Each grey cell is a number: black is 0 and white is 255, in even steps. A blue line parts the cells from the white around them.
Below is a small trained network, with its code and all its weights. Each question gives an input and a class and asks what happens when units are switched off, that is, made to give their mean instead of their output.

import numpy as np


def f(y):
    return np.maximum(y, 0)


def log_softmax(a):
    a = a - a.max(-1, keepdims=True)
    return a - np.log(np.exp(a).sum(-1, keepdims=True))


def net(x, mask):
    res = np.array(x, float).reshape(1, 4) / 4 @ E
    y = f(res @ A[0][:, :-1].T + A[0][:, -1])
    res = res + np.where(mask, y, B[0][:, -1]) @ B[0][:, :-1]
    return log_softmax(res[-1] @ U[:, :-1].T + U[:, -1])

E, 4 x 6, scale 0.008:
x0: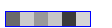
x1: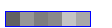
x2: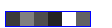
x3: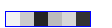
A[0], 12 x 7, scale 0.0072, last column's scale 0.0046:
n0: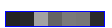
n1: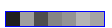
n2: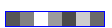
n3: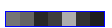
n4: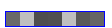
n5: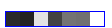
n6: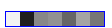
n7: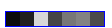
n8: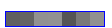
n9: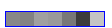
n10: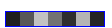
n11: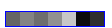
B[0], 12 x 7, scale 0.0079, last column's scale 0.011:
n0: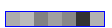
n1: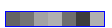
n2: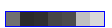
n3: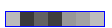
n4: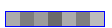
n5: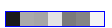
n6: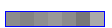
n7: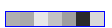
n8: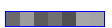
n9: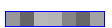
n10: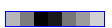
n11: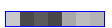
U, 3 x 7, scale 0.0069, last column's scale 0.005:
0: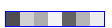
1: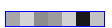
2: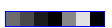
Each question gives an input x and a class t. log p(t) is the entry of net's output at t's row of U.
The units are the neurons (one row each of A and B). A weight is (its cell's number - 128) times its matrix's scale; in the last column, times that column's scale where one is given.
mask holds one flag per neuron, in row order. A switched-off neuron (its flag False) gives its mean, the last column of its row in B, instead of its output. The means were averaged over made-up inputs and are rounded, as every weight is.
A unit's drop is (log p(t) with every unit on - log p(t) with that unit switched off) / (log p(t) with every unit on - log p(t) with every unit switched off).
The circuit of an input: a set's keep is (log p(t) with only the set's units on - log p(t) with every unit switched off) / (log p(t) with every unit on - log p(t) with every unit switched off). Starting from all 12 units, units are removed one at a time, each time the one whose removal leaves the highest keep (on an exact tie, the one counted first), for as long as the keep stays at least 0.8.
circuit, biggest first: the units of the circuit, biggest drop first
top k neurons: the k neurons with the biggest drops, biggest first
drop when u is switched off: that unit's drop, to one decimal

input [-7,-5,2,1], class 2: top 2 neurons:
(n7, n3)
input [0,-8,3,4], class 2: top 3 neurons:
(n7, n5, n0)
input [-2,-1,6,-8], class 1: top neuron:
(n7)
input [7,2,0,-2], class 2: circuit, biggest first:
(n2, n7)
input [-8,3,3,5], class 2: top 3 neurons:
(n3, n11, n7)
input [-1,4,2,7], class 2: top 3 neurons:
(n7, n11, n5)
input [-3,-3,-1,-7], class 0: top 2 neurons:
(n5, n7)
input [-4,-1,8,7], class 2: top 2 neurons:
(n3, n11)
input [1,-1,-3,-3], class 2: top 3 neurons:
(n2, n10, n1)
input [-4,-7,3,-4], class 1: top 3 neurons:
(n7, n0, n2)
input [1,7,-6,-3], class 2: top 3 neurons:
(n2, n10, n7)
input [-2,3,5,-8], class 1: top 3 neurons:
(n7, n0, n10)
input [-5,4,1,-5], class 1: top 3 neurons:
(n7, n0, n2)
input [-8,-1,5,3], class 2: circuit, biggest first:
(n3)
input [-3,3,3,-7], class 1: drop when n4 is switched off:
-0.1
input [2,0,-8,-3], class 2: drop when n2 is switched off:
0.3
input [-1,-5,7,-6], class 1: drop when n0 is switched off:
0.2
